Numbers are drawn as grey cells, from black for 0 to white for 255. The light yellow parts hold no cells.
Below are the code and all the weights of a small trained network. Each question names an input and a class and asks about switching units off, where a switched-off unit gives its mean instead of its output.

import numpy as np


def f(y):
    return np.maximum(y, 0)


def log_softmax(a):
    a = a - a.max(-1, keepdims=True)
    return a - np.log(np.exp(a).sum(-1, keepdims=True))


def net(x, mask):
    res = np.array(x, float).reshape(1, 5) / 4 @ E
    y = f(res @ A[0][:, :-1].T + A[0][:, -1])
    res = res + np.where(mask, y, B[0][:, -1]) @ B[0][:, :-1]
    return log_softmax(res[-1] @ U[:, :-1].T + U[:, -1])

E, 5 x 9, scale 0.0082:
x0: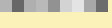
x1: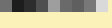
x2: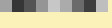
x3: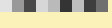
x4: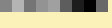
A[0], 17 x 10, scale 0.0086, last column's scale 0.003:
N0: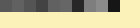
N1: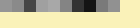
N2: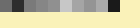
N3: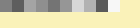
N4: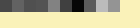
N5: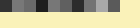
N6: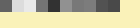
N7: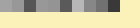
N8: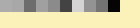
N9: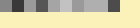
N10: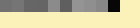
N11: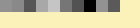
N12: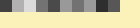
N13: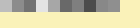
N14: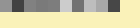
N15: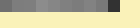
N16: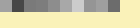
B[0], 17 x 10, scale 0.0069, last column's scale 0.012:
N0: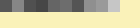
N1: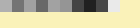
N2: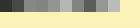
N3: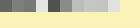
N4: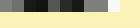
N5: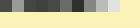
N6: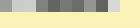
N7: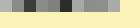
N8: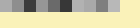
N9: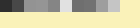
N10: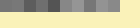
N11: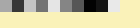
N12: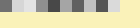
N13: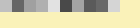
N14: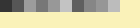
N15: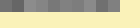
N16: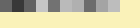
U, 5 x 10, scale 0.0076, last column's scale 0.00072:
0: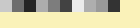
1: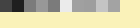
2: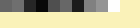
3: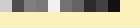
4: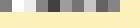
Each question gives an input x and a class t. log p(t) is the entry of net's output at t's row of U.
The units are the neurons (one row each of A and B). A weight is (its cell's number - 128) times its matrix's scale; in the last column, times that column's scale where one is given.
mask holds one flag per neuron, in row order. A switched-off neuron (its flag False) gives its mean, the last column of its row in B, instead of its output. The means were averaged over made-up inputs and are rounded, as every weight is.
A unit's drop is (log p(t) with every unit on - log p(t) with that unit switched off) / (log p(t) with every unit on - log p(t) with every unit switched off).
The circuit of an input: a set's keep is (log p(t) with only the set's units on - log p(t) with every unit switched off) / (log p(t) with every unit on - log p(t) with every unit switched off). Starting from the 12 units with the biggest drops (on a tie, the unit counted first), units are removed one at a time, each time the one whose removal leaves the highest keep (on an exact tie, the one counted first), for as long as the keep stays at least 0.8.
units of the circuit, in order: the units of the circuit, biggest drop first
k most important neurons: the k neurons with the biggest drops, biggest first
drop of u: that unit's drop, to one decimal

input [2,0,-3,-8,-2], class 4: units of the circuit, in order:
[N12]
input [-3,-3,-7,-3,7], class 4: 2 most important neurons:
[N12 N6]
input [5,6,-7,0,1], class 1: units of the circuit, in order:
[N4 N6]
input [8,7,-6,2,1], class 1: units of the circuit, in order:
[N4 N16]
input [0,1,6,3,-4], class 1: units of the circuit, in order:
[N16 N4]
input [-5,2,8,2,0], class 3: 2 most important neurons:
[N11 N1]
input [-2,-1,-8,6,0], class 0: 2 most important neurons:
[N8 N7]
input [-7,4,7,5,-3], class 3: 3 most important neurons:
[N11 N1 N13]
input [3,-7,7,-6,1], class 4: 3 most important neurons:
[N12 N6 N16]
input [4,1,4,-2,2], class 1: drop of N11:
0.1
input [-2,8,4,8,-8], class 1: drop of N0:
0.0
